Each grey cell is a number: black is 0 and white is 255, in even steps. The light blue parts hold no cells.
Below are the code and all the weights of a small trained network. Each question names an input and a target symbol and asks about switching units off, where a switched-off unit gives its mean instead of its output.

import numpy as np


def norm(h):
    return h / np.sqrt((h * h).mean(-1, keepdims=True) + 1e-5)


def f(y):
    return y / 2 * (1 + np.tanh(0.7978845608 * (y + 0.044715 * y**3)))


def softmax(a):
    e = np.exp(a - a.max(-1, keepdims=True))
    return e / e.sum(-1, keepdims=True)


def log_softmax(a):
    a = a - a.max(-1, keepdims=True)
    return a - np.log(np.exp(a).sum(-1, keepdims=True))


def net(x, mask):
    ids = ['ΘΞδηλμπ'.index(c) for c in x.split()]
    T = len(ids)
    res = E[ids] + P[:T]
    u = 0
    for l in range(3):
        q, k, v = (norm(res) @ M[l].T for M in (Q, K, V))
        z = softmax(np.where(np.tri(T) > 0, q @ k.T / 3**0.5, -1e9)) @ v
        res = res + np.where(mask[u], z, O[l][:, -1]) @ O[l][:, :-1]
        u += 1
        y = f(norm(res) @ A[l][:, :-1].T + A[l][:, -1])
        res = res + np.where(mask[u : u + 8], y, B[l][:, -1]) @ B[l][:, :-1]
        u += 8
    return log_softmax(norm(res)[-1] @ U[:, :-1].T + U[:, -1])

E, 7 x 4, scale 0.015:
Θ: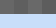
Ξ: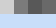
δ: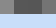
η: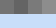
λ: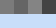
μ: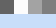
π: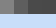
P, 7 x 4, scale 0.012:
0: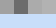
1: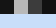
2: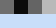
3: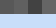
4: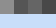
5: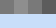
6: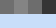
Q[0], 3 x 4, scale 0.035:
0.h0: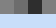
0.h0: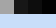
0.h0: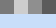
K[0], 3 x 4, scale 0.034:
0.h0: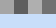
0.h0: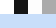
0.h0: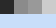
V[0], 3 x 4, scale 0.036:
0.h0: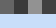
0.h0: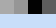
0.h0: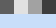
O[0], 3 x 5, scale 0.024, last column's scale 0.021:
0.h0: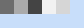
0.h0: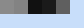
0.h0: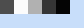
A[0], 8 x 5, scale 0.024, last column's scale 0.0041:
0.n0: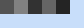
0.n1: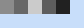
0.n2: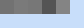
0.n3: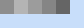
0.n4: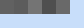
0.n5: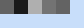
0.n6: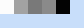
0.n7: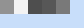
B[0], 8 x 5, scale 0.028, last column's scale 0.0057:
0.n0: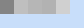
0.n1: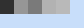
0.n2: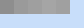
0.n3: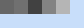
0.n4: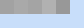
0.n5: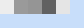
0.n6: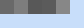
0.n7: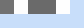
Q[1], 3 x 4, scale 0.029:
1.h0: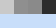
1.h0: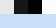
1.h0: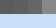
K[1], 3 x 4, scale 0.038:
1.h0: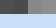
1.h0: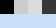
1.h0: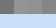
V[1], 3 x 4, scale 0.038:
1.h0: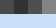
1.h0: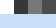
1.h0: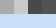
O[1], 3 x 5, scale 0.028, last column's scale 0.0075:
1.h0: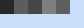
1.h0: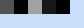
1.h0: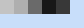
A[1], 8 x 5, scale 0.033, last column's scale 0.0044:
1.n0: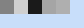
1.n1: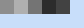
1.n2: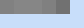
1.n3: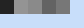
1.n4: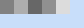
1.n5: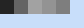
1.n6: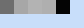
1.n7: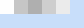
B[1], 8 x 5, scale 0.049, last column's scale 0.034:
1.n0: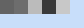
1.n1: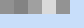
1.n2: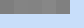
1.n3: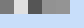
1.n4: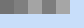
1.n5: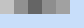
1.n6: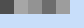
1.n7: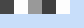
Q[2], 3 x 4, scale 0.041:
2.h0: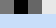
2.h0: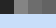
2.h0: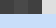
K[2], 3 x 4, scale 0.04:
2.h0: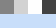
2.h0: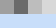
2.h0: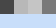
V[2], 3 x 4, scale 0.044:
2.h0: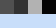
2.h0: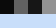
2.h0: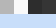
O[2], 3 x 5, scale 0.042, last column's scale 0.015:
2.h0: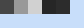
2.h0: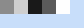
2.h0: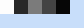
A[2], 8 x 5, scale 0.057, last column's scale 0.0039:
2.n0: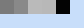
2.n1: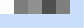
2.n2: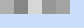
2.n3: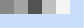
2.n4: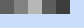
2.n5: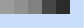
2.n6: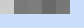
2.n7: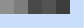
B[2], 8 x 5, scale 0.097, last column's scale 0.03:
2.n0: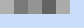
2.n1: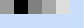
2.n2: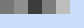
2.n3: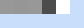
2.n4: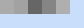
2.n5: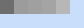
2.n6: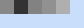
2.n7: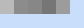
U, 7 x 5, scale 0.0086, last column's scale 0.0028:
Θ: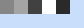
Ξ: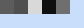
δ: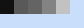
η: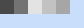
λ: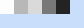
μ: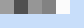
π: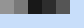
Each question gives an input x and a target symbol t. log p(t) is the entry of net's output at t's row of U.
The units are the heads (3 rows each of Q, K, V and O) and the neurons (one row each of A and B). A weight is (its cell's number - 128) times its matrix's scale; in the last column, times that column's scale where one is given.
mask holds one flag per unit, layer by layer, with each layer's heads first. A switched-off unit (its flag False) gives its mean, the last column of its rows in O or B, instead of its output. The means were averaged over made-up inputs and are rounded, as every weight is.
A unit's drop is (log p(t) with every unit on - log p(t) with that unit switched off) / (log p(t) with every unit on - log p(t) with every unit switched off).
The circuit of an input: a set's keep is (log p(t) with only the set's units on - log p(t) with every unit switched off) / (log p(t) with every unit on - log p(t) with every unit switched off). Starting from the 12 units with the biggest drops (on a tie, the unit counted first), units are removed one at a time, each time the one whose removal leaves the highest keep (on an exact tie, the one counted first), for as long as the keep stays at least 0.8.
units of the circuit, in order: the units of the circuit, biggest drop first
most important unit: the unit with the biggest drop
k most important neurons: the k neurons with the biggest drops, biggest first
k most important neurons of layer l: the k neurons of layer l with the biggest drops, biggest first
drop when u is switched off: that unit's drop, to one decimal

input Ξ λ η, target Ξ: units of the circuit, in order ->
(0.h0 1.h0)
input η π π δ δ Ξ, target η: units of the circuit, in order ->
(1.h0 0.h0)
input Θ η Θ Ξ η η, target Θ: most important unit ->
2.h0
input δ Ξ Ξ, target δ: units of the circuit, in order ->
(1.h0 0.h0 2.h0)
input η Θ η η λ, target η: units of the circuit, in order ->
(1.h0 0.h0)
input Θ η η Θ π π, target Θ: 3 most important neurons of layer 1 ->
(1.n0 1.n7 1.n5)
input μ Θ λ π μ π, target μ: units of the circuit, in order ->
(2.h0 2.n1)
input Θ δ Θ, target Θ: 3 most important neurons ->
(1.n0 1.n7 1.n5)
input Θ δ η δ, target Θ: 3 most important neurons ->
(1.n0 1.n7 1.n5)
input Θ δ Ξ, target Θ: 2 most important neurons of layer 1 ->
(1.n0 1.n7)
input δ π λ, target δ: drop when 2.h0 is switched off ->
0.3
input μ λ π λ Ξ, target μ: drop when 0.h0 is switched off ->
1.1
